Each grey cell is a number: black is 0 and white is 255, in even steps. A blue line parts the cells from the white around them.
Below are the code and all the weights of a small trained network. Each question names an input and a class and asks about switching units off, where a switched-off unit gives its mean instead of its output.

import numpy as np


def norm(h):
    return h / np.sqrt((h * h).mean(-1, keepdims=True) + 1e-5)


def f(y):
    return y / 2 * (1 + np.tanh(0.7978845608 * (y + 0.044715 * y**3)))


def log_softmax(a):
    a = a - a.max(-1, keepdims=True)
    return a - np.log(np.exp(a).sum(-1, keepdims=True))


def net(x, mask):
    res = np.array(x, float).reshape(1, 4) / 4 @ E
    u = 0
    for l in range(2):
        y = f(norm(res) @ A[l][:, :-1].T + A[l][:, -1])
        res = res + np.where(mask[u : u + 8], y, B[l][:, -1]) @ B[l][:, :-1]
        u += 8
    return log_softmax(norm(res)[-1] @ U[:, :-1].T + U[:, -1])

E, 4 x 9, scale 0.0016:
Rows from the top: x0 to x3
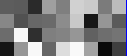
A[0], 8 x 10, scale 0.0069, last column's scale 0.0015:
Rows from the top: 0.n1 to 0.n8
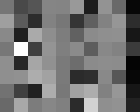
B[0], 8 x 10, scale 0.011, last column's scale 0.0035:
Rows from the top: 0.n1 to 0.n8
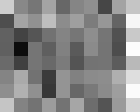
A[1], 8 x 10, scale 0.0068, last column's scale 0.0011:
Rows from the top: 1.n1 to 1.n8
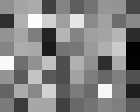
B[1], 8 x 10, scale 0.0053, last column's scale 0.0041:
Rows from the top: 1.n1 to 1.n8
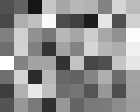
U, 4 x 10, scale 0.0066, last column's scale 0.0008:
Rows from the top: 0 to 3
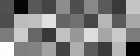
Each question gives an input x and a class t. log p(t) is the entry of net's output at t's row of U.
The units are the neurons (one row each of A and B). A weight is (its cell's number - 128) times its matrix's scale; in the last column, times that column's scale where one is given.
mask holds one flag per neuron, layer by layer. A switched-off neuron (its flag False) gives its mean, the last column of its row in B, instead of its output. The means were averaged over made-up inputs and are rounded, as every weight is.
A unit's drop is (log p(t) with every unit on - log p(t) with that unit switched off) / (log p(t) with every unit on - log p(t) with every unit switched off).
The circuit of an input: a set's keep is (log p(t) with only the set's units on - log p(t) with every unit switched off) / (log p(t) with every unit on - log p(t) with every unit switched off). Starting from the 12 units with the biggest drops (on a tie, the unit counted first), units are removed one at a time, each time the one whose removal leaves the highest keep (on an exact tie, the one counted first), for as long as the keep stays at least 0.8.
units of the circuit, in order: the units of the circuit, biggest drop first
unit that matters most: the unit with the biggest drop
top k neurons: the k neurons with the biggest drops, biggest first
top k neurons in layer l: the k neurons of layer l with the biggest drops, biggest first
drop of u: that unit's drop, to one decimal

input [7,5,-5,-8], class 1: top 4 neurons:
0.n2, 0.n6, 0.n4, 1.n7
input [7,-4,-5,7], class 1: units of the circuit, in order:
0.n4, 1.n2
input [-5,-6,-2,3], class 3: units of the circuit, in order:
0.n8
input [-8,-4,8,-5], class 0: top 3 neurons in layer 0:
0.n4, 0.n7, 0.n2
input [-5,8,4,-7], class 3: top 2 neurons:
0.n1, 0.n7
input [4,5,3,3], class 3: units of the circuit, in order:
0.n1, 1.n5
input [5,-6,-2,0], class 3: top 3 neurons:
0.n8, 1.n5, 0.n6
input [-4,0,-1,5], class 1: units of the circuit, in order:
1.n2, 0.n4
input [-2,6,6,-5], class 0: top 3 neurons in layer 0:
0.n4, 0.n8, 0.n2
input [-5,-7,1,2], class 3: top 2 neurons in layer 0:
0.n8, 0.n7
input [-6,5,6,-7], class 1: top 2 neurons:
0.n2, 0.n7
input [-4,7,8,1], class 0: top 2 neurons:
0.n4, 0.n8
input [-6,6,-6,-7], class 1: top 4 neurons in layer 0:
0.n2, 0.n4, 0.n7, 0.n8
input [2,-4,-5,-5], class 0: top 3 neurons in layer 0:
0.n3, 0.n5, 0.n1
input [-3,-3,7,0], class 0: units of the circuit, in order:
0.n4
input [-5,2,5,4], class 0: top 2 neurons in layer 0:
0.n4, 0.n7
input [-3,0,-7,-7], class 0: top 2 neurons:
0.n3, 0.n5
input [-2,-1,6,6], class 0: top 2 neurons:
0.n4, 0.n2
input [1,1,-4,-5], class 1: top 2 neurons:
0.n2, 0.n4
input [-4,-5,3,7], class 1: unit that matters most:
0.n7
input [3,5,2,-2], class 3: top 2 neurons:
0.n1, 0.n6
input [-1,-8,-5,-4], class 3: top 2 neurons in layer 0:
0.n8, 0.n4
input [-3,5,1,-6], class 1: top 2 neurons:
0.n2, 0.n8
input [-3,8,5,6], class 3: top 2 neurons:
0.n1, 0.n2
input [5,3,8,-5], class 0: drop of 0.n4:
1.4
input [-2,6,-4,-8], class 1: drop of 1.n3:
0.0
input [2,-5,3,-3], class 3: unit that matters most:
0.n8
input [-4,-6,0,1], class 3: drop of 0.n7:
0.1
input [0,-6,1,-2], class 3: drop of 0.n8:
1.3
